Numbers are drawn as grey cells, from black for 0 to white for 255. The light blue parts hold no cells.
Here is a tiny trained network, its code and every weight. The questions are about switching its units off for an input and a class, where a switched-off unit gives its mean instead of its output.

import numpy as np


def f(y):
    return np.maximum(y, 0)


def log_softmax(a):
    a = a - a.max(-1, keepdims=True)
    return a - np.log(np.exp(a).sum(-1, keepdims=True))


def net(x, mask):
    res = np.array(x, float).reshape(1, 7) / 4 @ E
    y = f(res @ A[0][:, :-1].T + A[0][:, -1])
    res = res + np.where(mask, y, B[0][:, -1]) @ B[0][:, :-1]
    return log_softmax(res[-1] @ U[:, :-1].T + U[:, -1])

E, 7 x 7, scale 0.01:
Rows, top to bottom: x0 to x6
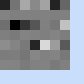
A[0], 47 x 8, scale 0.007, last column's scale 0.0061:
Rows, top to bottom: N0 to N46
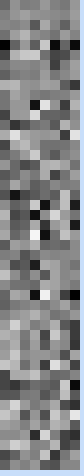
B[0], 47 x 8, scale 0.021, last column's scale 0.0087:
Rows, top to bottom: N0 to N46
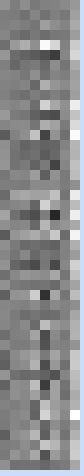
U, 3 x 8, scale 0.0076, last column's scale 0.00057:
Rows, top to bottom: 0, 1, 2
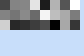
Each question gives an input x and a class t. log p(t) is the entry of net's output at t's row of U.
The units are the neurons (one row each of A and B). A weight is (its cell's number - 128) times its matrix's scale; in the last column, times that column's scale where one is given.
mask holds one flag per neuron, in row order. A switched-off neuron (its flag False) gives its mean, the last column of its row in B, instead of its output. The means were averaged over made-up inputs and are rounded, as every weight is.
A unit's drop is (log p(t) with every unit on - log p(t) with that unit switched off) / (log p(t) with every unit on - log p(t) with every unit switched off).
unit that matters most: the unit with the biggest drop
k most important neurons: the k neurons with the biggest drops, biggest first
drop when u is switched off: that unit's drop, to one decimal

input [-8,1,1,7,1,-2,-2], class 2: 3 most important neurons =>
N21, N4, N19
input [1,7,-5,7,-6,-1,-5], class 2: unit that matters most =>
N5
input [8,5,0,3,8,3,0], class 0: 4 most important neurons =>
N29, N43, N45, N41
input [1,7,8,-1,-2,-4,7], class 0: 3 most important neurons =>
N38, N41, N10
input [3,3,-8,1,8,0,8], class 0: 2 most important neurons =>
N29, N13
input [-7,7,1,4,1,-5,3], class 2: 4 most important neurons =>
N21, N4, N19, N10
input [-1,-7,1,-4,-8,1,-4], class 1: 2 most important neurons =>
N20, N13
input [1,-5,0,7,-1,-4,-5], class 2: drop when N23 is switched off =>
0.2
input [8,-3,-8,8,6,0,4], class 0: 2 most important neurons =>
N29, N13
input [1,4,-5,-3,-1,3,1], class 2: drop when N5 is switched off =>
0.1
